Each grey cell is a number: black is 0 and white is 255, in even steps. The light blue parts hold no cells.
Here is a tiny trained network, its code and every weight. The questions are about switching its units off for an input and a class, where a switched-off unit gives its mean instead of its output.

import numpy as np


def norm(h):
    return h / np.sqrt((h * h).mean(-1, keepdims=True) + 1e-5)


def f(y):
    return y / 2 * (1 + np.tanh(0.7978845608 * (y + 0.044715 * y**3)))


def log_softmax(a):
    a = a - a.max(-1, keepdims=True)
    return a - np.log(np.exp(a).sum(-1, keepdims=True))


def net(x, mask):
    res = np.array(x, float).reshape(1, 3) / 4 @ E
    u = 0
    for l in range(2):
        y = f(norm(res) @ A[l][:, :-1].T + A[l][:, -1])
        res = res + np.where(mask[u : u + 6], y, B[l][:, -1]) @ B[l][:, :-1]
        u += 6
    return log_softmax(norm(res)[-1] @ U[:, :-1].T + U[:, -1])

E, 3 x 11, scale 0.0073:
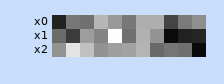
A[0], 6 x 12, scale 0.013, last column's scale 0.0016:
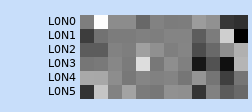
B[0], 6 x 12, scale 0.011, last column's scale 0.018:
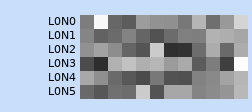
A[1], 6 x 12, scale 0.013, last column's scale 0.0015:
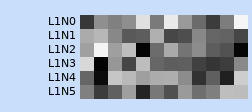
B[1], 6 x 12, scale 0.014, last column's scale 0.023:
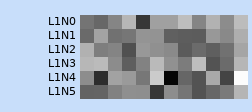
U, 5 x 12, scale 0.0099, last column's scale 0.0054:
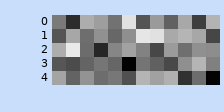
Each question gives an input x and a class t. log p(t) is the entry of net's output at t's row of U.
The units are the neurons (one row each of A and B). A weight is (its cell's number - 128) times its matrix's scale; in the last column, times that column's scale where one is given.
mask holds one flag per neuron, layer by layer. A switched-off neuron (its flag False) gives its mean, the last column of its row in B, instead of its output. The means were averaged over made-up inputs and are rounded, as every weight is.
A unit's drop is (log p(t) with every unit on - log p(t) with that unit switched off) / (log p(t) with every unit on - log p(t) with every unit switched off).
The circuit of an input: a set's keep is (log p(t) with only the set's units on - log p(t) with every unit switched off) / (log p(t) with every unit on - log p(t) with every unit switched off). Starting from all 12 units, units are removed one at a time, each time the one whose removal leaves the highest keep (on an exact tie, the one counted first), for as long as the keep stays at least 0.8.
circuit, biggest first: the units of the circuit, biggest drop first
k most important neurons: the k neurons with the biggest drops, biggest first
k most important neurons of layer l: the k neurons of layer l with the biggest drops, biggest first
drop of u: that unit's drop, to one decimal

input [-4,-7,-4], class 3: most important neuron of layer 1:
L1N4
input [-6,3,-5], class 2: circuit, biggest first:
L0N3, L1N4
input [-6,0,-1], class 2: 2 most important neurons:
L0N3, L1N4
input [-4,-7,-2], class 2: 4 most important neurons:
L0N3, L1N4, L0N1, L0N5
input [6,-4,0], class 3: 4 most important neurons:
L0N3, L0N1, L0N0, L1N4
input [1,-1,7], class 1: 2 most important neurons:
L0N0, L1N4
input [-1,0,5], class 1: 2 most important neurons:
L0N0, L1N4
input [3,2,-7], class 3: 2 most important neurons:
L0N3, L1N4
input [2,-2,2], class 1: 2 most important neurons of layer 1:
L1N4, L1N0
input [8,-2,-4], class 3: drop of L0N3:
0.2
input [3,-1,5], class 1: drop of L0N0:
0.7
